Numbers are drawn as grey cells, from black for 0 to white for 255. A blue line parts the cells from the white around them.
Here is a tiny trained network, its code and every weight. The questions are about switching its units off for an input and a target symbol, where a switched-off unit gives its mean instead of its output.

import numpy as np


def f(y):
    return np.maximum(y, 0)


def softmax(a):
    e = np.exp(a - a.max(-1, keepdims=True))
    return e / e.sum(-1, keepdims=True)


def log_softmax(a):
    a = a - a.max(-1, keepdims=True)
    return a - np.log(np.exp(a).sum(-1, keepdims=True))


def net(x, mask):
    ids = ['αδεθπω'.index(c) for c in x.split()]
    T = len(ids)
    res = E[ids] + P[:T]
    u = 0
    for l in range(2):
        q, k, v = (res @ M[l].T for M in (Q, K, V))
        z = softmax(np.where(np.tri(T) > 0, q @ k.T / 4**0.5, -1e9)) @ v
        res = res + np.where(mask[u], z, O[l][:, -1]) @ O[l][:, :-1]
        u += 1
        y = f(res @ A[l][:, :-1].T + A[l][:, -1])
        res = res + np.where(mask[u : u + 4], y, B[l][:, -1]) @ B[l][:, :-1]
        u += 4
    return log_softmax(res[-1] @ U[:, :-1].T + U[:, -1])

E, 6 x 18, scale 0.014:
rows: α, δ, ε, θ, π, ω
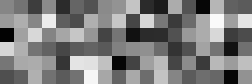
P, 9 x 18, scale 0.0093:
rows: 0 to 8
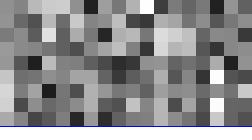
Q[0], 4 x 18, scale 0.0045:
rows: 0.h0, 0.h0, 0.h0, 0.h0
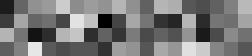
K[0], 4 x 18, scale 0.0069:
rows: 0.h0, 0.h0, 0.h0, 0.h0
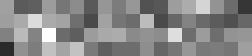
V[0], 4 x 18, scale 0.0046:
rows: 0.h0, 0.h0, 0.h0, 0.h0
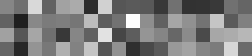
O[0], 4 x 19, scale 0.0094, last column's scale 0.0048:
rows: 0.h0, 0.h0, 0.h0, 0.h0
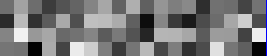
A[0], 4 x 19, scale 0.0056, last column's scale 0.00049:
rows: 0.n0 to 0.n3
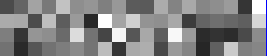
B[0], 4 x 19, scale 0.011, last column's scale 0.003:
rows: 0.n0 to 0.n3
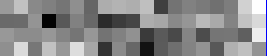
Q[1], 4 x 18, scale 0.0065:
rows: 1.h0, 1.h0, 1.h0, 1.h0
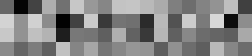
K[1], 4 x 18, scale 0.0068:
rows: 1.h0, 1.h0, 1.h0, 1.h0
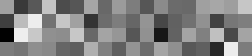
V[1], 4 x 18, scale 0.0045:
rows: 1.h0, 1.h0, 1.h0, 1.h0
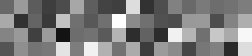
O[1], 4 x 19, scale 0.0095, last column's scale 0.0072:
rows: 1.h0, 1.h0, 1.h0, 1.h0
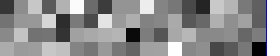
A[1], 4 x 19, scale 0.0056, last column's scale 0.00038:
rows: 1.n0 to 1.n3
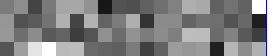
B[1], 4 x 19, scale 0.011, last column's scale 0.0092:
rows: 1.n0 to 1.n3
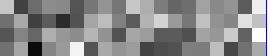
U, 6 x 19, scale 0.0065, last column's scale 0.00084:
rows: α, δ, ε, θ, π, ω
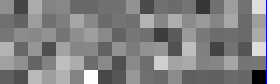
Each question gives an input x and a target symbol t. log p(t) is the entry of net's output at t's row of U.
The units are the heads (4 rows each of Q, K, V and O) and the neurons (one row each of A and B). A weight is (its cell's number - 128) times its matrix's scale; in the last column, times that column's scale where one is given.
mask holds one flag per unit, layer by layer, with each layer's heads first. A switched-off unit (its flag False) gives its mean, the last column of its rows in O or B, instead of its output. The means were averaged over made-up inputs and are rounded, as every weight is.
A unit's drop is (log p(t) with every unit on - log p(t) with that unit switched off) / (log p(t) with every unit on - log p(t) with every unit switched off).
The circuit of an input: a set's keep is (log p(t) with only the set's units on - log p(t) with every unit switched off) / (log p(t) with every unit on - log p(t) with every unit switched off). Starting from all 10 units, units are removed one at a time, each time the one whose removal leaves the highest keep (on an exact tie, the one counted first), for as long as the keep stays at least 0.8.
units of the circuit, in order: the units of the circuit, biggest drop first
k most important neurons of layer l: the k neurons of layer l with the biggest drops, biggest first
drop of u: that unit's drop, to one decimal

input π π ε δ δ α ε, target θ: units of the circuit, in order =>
(0.h0 1.h0 1.n0)
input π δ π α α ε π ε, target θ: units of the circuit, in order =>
(1.h0 1.n0)
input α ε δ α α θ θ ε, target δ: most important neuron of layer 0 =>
(0.n3)
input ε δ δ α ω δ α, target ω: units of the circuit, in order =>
(0.h0 1.h0)
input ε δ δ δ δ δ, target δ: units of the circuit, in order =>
(0.h0 1.h0 0.n3)
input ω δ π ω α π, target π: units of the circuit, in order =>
(1.h0 1.n3)
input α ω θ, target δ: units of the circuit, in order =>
(1.h0 0.h0 0.n1)
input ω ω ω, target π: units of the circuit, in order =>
(1.h0 1.n1)
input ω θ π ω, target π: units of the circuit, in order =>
(1.h0 1.n3 0.h0)
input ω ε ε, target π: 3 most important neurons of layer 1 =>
(1.n3 1.n2 1.n1)
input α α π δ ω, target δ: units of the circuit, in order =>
(1.h0 0.n3 0.n1)
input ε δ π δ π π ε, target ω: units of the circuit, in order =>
(0.h0 1.h0)
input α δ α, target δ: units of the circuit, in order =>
(0.n1 1.h0)
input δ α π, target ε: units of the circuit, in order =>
(1.h0 0.h0)
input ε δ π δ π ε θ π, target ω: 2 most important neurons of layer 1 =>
(1.n1 1.n0)
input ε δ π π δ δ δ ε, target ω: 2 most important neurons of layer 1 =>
(1.n1 1.n3)
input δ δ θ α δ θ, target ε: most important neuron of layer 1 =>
(1.n2)
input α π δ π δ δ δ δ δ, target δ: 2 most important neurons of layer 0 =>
(0.n1 0.n3)
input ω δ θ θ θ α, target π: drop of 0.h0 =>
0.2
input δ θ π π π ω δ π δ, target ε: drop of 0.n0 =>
0.0
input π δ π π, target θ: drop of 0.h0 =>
0.3
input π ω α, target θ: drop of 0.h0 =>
0.2
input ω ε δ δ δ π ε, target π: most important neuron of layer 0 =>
(0.n2)
